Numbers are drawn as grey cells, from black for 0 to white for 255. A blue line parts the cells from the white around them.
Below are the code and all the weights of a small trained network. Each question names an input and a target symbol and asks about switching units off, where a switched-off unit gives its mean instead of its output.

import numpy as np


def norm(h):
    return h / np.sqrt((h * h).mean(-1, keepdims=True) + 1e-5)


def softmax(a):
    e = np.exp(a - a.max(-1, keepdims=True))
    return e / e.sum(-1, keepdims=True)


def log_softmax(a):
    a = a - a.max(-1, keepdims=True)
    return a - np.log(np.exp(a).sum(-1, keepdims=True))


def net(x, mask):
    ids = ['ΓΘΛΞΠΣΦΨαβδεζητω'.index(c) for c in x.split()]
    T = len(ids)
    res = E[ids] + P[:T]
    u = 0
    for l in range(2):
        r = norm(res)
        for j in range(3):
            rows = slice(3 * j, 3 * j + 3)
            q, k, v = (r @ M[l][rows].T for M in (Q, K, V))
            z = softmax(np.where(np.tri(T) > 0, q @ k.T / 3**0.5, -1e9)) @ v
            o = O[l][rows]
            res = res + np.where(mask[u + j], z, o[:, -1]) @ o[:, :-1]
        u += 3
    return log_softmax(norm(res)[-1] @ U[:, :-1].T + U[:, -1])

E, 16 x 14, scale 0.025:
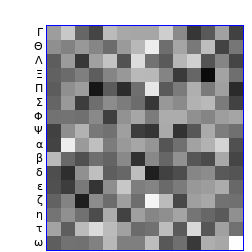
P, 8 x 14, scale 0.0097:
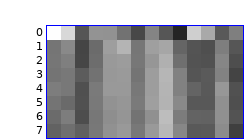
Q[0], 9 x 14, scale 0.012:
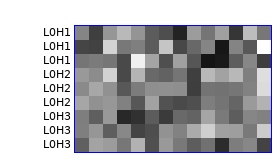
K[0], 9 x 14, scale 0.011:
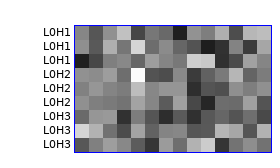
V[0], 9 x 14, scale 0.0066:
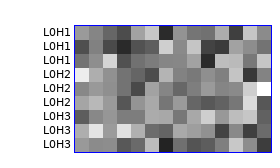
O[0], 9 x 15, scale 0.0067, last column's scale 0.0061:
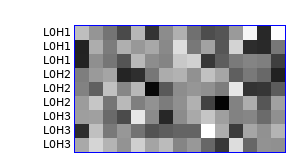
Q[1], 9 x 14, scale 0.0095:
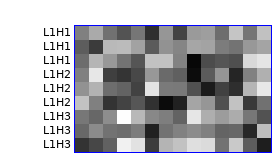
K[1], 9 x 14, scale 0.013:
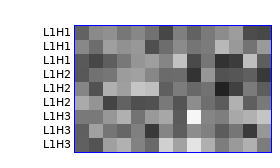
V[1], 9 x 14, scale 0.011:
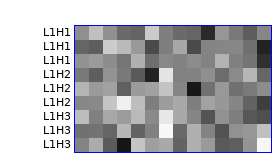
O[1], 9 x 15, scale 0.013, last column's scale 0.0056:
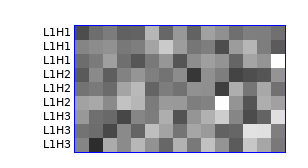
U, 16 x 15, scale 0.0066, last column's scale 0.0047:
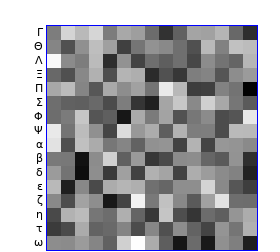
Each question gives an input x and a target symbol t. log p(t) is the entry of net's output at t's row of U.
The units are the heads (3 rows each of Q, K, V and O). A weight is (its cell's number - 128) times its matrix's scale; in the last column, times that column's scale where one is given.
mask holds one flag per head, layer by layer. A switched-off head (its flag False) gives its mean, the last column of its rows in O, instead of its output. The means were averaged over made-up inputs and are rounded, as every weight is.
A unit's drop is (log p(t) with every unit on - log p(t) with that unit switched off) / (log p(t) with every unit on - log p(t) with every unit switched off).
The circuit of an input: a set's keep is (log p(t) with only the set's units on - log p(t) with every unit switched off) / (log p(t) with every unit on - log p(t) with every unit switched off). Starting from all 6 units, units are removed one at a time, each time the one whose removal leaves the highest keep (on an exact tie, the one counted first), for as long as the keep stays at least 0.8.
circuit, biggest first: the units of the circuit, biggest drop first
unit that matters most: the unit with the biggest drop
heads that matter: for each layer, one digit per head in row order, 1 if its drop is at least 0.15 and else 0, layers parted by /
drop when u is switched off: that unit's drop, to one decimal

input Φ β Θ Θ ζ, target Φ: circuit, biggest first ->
(L0H2)
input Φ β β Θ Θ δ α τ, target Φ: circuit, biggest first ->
(L0H2; L1H3)
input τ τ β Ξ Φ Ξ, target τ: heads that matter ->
110 / 011
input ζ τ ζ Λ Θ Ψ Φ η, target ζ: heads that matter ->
110 / 101
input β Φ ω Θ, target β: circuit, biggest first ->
(L1H2; L0H3; L0H2; L1H3)
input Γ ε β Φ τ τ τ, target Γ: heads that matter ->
110 / 111
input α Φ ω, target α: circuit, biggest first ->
(L0H3; L1H2; L0H2)
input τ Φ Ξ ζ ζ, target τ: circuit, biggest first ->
(L0H1; L1H2; L1H3)
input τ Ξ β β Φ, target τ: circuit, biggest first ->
(L0H1; L0H2; L1H2)
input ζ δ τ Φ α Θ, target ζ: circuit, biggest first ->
(L0H2; L1H3; L1H2)
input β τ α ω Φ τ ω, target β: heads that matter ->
111 / 011
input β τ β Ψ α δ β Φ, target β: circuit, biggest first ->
(L0H2; L1H2; L0H1; L0H3)
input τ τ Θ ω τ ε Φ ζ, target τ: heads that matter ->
100 / 011
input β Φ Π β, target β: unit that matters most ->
L1H2
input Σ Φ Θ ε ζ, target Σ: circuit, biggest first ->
(L0H2; L1H1; L1H2)
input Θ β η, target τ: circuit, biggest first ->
(L0H3; L1H3)
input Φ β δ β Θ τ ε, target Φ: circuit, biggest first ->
(L0H2; L1H3)
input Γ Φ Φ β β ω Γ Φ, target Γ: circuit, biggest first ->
(L1H2; L0H2; L0H3; L1H3)
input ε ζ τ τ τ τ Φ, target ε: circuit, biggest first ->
(L0H3; L0H2)
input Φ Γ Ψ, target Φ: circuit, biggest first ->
(L0H2)
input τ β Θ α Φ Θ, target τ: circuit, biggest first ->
(L0H1; L1H2)
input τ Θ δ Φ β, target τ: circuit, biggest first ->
(L0H1; L0H2; L1H2)
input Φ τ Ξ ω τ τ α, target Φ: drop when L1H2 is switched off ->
0.0
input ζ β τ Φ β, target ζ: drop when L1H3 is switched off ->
0.2
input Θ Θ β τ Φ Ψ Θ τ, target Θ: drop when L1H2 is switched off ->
0.1
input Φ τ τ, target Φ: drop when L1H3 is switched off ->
0.2
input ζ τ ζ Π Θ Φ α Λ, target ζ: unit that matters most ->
L1H1
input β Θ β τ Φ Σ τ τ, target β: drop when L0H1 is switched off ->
0.2
